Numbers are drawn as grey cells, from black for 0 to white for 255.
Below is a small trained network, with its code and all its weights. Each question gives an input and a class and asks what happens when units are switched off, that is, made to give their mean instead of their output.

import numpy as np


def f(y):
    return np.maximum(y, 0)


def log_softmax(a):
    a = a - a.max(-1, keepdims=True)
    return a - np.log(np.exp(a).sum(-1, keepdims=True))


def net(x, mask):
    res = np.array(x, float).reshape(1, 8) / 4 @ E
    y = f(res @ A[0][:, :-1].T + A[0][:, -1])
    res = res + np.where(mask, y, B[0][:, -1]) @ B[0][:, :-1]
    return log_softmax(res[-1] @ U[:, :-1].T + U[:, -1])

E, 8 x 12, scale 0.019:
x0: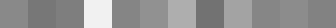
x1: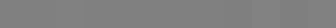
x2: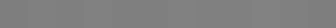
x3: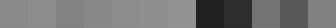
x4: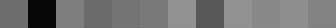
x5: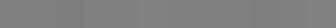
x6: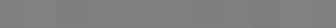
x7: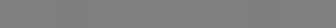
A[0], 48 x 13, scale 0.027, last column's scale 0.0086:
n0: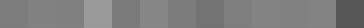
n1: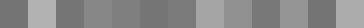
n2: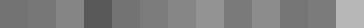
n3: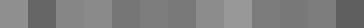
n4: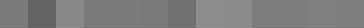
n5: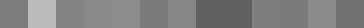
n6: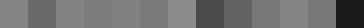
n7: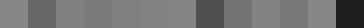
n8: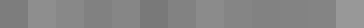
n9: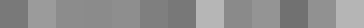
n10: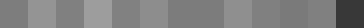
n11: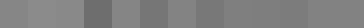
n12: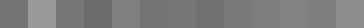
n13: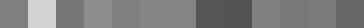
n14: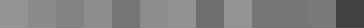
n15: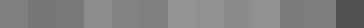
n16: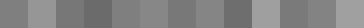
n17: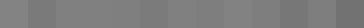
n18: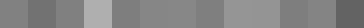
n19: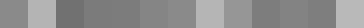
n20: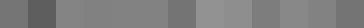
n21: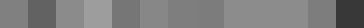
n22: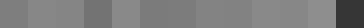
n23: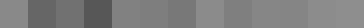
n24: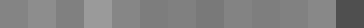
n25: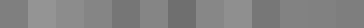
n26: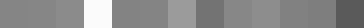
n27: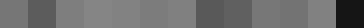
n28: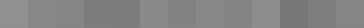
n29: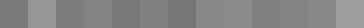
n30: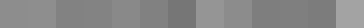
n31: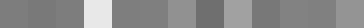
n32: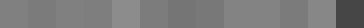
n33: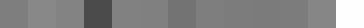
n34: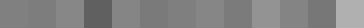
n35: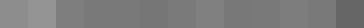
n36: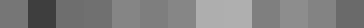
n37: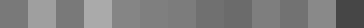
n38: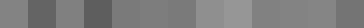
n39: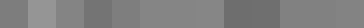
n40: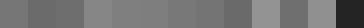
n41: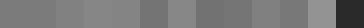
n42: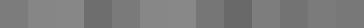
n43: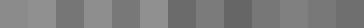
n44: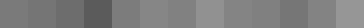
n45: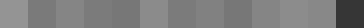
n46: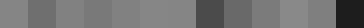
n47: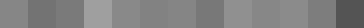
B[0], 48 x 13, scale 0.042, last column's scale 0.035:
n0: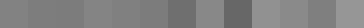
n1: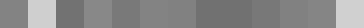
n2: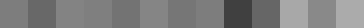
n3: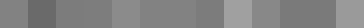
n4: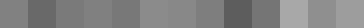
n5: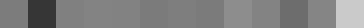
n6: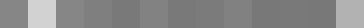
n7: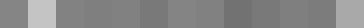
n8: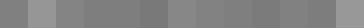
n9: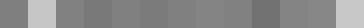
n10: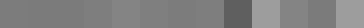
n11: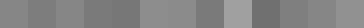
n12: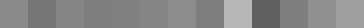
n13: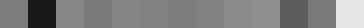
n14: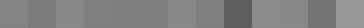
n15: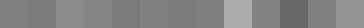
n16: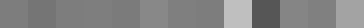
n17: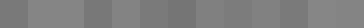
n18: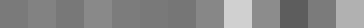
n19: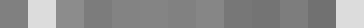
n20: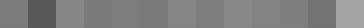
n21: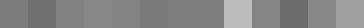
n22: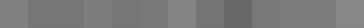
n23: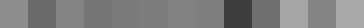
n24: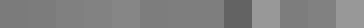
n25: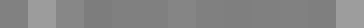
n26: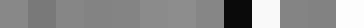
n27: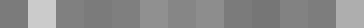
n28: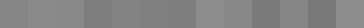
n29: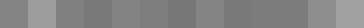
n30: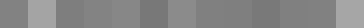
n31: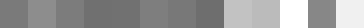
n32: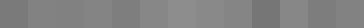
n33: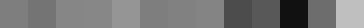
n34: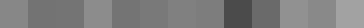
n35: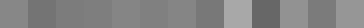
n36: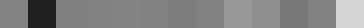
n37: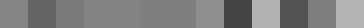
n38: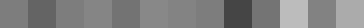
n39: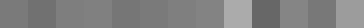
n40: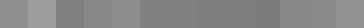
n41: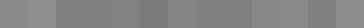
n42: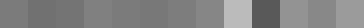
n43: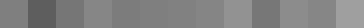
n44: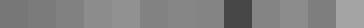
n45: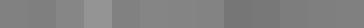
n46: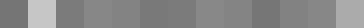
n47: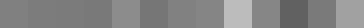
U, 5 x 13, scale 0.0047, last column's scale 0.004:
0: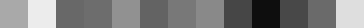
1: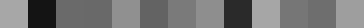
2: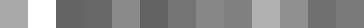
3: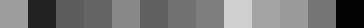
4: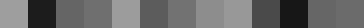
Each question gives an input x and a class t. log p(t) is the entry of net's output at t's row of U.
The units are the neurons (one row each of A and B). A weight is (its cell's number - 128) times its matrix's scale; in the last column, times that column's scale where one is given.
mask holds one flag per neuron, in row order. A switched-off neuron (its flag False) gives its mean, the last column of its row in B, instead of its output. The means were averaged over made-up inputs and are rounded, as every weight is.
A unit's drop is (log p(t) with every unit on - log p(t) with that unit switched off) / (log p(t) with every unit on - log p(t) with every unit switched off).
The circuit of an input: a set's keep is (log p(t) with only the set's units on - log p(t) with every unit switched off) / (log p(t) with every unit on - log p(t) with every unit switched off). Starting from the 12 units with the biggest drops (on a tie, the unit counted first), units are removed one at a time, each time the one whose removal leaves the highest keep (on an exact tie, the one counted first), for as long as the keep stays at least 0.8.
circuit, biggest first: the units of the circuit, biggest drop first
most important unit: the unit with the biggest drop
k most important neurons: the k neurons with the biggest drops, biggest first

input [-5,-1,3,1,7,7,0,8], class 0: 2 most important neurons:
[n26; n13]
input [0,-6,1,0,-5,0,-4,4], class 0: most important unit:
n31
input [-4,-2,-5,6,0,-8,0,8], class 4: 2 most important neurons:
[n13; n19]
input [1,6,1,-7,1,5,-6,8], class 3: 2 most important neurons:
[n36; n26]
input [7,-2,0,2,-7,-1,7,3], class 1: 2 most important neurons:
[n26; n13]
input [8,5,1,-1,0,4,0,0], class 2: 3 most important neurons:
[n31; n26; n13]
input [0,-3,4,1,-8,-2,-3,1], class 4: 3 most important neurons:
[n13; n5; n31]
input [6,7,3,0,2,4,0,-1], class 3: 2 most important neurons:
[n31; n19]
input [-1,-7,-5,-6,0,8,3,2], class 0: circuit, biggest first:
[n26; n31]
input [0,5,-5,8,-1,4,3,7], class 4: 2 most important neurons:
[n13; n31]
